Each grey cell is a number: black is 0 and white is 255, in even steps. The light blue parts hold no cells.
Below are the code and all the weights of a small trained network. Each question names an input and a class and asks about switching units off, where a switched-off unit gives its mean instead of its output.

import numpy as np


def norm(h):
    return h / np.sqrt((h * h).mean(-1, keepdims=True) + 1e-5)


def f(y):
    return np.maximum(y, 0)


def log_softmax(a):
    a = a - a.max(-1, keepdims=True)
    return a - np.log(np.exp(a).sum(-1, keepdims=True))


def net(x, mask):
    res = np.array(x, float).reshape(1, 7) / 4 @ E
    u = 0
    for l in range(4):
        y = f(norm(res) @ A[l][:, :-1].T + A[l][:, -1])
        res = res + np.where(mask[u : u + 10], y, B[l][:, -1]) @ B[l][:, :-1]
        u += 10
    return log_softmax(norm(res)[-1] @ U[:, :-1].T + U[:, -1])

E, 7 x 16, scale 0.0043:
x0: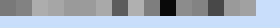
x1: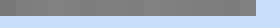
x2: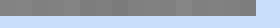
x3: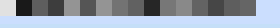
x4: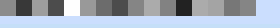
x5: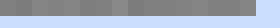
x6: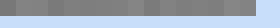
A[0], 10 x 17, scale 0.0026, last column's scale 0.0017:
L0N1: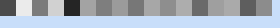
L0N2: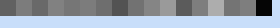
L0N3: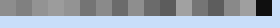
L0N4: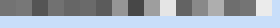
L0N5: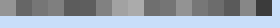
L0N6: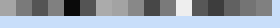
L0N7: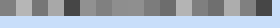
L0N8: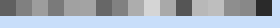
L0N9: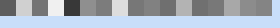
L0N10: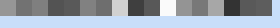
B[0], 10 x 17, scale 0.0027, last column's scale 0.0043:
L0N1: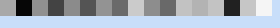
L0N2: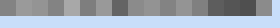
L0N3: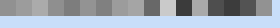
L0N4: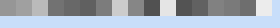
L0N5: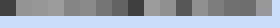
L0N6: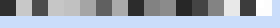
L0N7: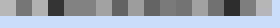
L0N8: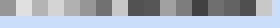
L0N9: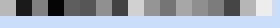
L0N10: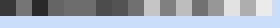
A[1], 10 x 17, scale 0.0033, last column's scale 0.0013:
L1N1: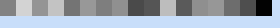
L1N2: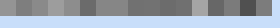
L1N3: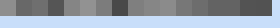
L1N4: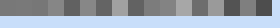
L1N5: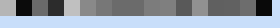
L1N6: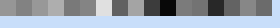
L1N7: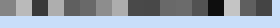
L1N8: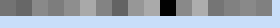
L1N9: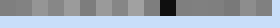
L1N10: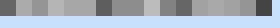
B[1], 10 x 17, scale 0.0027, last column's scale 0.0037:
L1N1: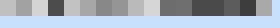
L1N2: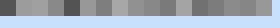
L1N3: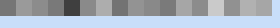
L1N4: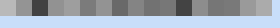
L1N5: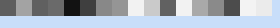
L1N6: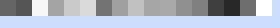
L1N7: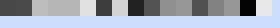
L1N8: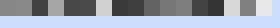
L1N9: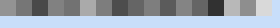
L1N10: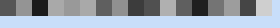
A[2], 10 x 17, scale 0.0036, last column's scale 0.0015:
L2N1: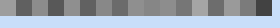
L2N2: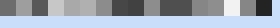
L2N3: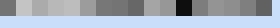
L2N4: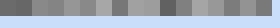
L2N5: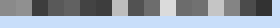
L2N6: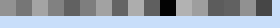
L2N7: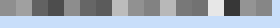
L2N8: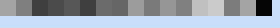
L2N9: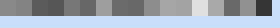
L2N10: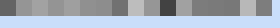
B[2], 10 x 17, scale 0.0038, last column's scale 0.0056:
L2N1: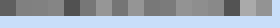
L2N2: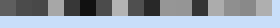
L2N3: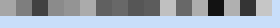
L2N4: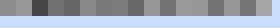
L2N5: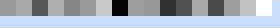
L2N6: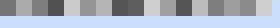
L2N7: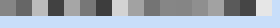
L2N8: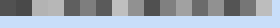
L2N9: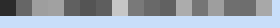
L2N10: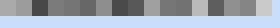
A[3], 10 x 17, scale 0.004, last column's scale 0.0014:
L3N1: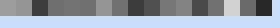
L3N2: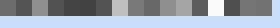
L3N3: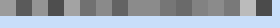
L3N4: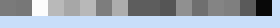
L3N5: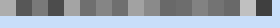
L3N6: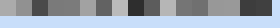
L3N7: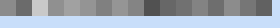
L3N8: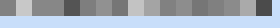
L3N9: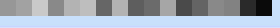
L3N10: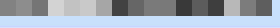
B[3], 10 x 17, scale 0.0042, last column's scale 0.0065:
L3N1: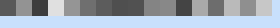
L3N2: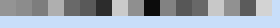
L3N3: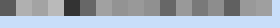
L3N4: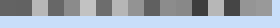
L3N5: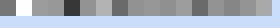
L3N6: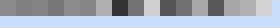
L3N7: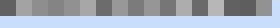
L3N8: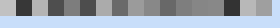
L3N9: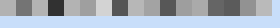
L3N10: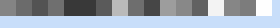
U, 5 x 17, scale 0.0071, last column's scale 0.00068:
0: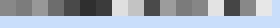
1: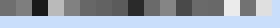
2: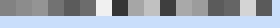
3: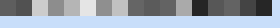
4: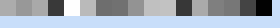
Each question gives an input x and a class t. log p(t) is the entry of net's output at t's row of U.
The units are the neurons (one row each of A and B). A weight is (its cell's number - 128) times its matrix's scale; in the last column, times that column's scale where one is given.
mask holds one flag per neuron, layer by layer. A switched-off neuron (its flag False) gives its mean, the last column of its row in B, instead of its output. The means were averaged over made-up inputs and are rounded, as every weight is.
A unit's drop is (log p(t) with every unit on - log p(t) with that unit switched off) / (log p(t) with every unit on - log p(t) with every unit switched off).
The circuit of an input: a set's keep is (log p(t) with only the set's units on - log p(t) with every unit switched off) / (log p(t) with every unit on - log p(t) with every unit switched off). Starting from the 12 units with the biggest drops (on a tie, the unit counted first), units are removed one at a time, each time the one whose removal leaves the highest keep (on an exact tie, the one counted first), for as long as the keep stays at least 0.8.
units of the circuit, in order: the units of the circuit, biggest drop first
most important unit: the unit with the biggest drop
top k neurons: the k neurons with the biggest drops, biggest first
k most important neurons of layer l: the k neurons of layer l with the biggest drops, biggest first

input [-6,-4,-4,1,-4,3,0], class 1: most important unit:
L0N6
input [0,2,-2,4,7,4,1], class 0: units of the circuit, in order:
[L2N5; L1N5]
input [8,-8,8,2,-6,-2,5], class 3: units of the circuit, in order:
[L1N6; L1N7]
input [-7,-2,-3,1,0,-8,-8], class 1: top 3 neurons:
[L0N10; L2N5; L0N1]
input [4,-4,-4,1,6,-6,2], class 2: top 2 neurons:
[L0N6; L1N5]
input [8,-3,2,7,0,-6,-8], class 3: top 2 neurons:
[L1N6; L0N1]
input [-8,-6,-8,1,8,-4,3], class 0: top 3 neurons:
[L0N6; L1N5; L1N7]
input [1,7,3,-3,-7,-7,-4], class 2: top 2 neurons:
[L0N4; L2N6]
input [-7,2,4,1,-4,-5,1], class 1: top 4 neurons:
[L0N6; L2N5; L1N5; L0N10]
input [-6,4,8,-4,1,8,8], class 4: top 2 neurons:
[L0N8; L1N5]
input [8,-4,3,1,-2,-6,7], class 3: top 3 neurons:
[L1N6; L0N1; L2N5]
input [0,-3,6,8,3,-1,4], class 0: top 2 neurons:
[L2N5; L1N5]
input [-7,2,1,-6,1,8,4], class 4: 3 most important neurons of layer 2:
[L2N5; L2N3; L2N2]
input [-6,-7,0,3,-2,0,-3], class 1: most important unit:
L0N10
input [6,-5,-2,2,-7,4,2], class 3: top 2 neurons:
[L0N6; L1N6]
